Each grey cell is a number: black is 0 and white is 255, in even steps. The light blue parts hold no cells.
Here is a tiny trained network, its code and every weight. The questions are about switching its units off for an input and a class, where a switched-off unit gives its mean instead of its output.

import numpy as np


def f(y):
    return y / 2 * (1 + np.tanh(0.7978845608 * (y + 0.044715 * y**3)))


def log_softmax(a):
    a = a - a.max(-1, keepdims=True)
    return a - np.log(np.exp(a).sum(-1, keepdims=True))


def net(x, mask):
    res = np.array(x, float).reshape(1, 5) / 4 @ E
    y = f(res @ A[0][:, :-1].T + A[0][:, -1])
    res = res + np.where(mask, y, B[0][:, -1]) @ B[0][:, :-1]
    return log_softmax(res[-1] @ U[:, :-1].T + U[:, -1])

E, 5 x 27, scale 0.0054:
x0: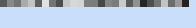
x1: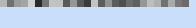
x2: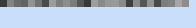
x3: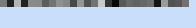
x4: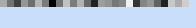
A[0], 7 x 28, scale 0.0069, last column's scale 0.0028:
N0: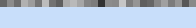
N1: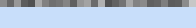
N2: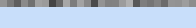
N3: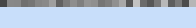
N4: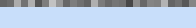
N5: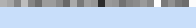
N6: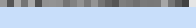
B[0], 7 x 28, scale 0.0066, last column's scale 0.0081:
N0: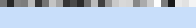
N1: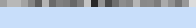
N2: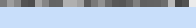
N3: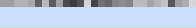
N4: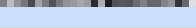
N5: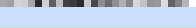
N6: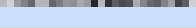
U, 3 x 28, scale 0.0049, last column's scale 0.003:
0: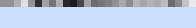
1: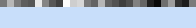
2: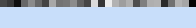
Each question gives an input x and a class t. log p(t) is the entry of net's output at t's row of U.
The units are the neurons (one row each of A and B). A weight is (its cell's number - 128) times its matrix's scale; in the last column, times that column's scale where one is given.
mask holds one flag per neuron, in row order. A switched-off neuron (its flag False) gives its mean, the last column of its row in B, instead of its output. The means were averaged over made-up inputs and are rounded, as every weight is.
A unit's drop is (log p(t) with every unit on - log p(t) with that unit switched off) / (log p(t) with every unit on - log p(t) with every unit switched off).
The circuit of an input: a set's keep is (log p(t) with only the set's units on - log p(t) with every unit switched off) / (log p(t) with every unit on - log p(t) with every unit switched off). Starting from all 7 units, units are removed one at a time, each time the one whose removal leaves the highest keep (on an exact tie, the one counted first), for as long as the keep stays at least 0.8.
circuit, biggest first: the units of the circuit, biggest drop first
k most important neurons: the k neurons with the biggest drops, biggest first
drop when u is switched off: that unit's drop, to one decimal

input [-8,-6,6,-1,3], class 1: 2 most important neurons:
(N0, N5)
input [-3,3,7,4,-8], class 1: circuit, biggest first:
(N4)
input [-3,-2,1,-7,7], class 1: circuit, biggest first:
(N2, N0)
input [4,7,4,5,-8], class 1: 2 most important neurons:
(N4, N6)
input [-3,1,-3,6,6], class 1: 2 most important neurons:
(N0, N5)
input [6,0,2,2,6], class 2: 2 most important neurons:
(N0, N5)
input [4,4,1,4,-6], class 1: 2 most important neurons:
(N4, N6)
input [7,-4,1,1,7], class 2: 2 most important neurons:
(N0, N5)
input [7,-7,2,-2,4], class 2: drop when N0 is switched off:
0.5
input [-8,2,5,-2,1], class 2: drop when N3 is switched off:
0.2
